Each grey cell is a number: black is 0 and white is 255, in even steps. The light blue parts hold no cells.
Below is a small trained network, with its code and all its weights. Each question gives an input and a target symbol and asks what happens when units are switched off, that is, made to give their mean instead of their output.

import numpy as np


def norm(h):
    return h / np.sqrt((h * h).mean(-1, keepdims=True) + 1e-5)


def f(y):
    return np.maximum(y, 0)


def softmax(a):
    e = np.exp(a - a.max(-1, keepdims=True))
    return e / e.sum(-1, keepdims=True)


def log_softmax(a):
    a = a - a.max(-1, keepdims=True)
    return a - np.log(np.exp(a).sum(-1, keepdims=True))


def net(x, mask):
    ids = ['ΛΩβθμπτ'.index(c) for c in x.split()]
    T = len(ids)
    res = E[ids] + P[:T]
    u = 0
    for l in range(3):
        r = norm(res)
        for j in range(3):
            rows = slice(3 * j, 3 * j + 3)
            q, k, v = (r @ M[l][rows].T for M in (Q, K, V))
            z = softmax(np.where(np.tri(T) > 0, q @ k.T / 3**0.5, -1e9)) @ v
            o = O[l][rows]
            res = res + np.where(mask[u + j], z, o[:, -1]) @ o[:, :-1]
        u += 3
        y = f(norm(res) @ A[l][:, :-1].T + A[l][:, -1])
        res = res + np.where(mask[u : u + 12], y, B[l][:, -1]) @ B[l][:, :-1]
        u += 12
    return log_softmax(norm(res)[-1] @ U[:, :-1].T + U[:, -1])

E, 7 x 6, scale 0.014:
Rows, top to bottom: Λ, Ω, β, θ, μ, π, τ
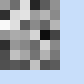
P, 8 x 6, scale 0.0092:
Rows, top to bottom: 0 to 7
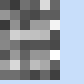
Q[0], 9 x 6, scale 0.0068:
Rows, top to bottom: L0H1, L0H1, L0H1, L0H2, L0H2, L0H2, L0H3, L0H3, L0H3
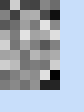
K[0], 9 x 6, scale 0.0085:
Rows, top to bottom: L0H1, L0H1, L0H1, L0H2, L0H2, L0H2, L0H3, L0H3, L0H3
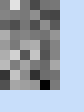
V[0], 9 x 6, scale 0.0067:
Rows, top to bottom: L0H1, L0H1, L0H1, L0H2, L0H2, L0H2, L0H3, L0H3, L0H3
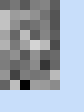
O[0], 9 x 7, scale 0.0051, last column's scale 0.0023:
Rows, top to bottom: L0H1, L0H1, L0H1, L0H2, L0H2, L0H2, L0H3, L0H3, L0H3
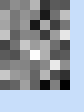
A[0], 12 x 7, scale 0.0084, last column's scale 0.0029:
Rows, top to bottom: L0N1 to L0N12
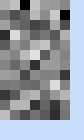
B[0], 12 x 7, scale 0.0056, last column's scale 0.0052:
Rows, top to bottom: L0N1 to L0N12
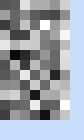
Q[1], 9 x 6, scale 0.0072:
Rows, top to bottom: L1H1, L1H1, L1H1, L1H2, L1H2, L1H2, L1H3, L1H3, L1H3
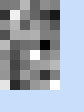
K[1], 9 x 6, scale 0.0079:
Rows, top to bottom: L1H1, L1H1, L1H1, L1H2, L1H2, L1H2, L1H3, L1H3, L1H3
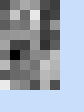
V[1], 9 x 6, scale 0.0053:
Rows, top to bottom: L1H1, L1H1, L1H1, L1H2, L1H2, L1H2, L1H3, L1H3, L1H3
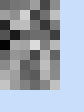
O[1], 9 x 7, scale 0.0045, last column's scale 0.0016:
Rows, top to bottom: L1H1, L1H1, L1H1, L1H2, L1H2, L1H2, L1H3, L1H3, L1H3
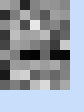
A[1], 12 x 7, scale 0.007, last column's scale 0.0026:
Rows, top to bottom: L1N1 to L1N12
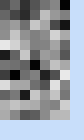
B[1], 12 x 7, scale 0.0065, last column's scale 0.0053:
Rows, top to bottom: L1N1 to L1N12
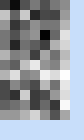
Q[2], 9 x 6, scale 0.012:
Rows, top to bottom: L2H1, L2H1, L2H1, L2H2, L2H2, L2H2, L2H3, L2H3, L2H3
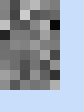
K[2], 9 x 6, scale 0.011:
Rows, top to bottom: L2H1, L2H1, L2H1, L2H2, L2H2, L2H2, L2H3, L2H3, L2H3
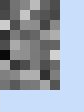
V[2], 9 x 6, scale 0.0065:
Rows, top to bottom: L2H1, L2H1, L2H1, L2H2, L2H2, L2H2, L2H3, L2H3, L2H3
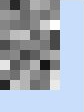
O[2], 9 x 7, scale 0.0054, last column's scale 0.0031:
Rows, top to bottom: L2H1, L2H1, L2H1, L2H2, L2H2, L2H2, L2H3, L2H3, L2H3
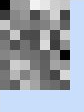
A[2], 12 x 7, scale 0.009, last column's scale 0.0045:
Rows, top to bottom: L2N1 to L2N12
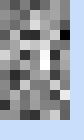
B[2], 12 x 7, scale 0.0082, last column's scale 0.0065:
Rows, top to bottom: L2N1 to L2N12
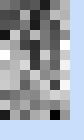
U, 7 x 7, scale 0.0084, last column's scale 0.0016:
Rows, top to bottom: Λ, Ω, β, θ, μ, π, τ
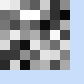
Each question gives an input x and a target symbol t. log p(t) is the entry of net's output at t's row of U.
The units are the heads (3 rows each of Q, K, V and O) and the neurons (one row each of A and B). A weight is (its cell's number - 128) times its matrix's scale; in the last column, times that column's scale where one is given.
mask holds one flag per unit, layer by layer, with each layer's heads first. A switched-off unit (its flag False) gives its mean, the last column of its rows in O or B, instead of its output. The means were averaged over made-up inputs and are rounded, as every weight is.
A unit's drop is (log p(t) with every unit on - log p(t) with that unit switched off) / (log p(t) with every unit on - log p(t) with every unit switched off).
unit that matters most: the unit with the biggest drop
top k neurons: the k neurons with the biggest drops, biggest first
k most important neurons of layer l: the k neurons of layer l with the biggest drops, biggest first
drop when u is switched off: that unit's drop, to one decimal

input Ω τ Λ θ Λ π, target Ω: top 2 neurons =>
(L1N8 L1N4)
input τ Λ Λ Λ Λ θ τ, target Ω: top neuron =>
(L1N8)
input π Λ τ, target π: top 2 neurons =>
(L0N4 L0N5)
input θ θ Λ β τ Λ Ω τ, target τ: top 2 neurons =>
(L1N8 L2N12)
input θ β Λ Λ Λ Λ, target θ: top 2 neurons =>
(L0N6 L0N9)
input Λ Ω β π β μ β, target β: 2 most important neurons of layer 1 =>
(L1N5 L1N11)
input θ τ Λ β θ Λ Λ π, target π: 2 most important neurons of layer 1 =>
(L1N8 L1N4)
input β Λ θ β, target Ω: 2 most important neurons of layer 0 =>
(L0N1 L0N10)
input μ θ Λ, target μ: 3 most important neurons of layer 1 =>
(L1N4 L1N8 L1N7)
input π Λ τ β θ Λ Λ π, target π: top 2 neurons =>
(L2N2 L0N11)
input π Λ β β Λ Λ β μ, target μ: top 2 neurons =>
(L1N10 L1N2)
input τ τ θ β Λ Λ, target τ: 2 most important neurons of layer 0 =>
(L0N10 L0N11)
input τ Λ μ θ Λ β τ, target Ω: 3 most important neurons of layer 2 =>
(L2N6 L2N9 L2N8)
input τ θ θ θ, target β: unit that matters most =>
L0H3
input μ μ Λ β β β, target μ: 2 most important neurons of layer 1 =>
(L1N4 L1N8)
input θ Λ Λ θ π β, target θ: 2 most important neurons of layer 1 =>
(L1N4 L1N7)
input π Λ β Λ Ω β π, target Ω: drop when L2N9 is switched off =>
0.3
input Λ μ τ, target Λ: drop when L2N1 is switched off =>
0.0
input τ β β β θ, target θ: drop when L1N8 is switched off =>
0.1
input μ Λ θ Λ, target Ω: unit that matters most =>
L0N11
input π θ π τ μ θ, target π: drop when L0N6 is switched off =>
0.7
